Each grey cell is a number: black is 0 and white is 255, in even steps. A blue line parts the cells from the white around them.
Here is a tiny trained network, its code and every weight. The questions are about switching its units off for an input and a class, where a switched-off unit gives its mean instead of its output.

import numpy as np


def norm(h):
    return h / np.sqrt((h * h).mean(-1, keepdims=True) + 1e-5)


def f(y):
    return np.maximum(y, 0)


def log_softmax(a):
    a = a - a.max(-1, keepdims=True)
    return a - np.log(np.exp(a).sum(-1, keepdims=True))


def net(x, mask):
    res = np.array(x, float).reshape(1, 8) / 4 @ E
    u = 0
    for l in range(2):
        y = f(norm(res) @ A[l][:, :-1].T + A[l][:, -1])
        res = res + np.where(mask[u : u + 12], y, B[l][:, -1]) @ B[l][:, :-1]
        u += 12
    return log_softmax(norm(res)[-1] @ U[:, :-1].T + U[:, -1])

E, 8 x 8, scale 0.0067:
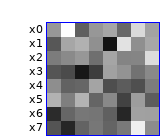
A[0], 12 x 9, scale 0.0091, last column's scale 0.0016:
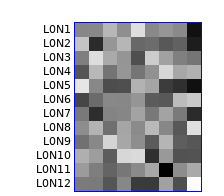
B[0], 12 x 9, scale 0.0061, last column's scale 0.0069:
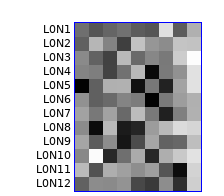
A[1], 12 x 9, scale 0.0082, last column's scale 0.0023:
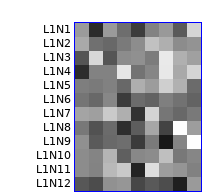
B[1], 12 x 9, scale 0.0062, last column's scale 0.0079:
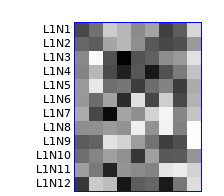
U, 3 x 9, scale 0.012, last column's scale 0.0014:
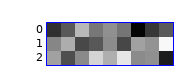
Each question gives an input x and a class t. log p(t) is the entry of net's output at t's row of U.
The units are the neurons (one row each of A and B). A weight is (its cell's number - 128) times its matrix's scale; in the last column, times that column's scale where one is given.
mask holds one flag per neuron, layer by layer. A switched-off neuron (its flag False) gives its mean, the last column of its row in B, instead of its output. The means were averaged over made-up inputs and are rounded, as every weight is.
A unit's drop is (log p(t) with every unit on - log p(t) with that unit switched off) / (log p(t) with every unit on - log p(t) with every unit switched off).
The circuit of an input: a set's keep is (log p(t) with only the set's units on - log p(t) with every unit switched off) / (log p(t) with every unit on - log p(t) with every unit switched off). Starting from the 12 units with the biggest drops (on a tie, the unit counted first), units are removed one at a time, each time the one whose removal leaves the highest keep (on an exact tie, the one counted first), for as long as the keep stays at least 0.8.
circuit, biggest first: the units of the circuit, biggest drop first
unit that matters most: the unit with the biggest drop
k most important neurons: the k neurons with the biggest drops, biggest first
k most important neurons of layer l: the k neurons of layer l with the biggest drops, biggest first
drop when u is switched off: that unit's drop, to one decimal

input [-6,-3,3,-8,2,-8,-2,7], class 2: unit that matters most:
L0N2
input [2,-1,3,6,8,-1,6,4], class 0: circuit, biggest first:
(L0N10, L1N11)
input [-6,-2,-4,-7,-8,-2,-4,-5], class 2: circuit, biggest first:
(L1N7, L0N4)
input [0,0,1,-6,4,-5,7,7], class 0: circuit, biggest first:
(L0N10, L1N1)
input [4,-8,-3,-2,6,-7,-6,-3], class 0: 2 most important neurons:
(L0N5, L0N11)
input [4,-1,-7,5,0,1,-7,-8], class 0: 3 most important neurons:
(L0N5, L1N12, L0N11)
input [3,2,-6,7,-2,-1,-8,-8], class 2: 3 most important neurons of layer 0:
(L0N8, L0N4, L0N12)
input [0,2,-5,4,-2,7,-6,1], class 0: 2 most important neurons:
(L0N5, L1N12)
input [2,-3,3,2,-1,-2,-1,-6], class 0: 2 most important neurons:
(L0N11, L0N5)
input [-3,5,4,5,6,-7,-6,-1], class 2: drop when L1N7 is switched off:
0.2
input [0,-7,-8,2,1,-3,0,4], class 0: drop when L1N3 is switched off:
0.1
